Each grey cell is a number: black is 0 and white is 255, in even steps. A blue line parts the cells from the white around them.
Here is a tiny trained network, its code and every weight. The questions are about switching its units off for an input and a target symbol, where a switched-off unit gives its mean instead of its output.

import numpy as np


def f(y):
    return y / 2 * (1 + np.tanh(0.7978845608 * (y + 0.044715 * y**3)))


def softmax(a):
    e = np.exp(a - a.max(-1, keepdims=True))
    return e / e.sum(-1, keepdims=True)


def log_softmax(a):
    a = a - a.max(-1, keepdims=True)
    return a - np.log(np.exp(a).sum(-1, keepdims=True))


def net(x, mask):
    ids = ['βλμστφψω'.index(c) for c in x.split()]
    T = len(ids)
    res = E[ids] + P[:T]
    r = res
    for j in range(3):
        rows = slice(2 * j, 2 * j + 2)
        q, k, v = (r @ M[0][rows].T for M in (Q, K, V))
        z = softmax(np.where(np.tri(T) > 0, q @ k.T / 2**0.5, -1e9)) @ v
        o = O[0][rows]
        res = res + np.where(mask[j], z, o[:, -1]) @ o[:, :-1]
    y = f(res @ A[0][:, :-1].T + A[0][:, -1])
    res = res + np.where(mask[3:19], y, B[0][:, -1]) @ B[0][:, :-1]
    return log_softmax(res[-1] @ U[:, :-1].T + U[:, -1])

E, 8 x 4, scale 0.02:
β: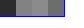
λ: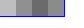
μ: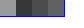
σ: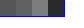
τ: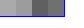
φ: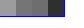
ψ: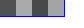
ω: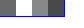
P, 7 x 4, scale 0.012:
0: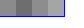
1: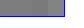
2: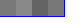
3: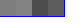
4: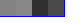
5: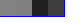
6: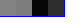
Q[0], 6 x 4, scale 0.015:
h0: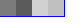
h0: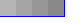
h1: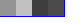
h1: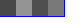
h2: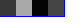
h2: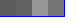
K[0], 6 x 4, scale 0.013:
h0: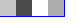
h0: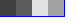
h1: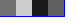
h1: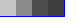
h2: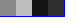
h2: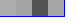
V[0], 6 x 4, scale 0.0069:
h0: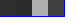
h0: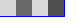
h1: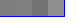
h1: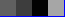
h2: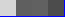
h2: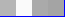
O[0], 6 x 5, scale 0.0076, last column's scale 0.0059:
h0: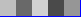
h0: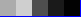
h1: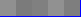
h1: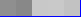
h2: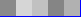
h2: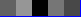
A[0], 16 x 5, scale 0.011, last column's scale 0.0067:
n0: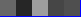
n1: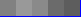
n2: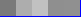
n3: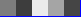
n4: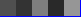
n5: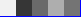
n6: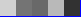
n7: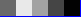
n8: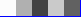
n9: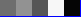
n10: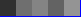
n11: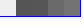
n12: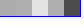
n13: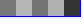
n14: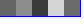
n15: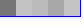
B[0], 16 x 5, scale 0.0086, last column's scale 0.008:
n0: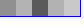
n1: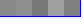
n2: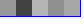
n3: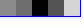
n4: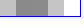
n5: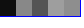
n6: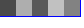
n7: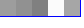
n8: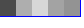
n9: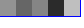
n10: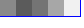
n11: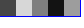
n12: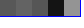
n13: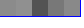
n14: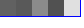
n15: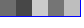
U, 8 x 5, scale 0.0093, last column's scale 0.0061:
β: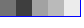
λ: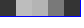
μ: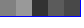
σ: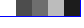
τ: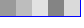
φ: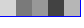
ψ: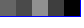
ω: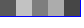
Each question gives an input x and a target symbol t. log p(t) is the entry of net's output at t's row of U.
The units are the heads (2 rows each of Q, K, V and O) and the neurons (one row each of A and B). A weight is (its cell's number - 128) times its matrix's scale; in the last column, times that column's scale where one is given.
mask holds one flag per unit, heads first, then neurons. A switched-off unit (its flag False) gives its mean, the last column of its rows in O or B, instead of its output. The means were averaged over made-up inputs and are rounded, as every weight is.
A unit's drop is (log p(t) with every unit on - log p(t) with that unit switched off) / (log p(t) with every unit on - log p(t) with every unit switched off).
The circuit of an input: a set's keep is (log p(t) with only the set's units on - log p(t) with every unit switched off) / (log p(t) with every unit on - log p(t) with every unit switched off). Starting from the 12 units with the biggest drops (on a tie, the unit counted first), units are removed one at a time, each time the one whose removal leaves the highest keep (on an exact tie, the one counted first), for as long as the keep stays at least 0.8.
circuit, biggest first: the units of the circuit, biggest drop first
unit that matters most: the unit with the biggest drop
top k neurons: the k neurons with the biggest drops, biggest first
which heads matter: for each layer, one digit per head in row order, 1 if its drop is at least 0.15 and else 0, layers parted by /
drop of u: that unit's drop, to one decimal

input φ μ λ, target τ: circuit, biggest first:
(h2; n8)
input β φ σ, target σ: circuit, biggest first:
(n4; n11; n0; n14)
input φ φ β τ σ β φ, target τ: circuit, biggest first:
(h2; n3)
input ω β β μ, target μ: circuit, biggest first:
(n11; n5)
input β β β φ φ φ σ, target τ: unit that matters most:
h2
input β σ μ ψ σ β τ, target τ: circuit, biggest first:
(h2; n8)
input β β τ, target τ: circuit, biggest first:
(n3; n8)
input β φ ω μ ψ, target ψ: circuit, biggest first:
(n14; n9; h0; h2)
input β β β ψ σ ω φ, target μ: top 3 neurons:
(n11; n15; n2)
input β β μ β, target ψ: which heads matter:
011
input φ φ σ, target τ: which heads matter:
101
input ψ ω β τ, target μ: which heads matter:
011
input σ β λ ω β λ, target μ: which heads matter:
011
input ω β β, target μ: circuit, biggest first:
(h2)
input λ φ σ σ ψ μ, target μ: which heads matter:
011
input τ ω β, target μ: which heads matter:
101
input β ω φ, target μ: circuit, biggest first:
(h2; h1)
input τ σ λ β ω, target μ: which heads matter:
111
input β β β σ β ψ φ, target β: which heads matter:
100
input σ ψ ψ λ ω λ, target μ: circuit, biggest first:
(h2)
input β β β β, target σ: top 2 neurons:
(n4; n3)
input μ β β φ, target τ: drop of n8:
-0.1
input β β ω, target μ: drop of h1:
0.4
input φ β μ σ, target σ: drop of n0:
0.2
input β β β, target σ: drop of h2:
0.5
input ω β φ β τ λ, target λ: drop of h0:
0.0
